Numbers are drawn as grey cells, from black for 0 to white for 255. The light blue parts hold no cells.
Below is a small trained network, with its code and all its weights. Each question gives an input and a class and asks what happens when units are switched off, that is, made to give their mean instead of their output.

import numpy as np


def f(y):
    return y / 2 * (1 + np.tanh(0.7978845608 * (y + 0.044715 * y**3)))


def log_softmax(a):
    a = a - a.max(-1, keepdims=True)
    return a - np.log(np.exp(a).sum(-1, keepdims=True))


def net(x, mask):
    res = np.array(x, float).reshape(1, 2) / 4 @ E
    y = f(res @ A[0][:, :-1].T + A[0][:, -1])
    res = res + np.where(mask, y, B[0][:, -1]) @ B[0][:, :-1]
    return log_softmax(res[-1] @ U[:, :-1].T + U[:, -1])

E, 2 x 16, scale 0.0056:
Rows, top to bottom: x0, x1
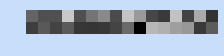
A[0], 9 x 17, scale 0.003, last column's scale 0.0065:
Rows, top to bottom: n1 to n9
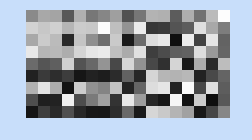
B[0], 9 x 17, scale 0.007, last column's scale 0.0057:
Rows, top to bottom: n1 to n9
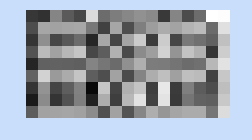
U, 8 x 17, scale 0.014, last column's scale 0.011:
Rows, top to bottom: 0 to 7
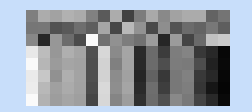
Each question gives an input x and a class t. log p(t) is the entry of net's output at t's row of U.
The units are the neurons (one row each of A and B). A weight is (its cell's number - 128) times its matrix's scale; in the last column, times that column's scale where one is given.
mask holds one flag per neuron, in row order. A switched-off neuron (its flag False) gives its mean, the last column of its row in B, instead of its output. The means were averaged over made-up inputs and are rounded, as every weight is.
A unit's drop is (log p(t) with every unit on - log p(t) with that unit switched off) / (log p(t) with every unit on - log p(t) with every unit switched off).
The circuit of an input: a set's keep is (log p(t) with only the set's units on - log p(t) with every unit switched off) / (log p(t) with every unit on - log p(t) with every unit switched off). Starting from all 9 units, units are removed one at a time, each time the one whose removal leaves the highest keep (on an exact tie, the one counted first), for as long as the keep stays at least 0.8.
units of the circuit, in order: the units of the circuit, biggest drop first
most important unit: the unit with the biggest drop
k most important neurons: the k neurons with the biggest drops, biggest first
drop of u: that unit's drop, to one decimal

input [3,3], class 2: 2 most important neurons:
n4; n7
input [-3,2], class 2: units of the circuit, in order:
n8; n4
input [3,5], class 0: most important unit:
n6
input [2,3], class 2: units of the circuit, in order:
n4; n7
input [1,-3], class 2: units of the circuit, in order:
n6; n7
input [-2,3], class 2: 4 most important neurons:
n4; n2; n8; n1
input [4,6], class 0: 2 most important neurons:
n6; n9
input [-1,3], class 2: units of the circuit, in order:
n4; n8
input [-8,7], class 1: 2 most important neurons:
n7; n3
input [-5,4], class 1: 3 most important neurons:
n7; n3; n2
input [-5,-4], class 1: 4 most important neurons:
n7; n3; n9; n6
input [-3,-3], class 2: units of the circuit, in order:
n6; n1
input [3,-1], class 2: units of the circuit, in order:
n7; n6
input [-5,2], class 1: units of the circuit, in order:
n7
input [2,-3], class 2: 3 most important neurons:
n6; n7; n9
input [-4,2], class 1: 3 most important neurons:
n7; n3; n2
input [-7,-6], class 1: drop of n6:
0.2
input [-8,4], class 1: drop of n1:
0.0
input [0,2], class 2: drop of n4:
0.1
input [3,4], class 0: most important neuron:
n6
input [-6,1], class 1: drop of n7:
0.1
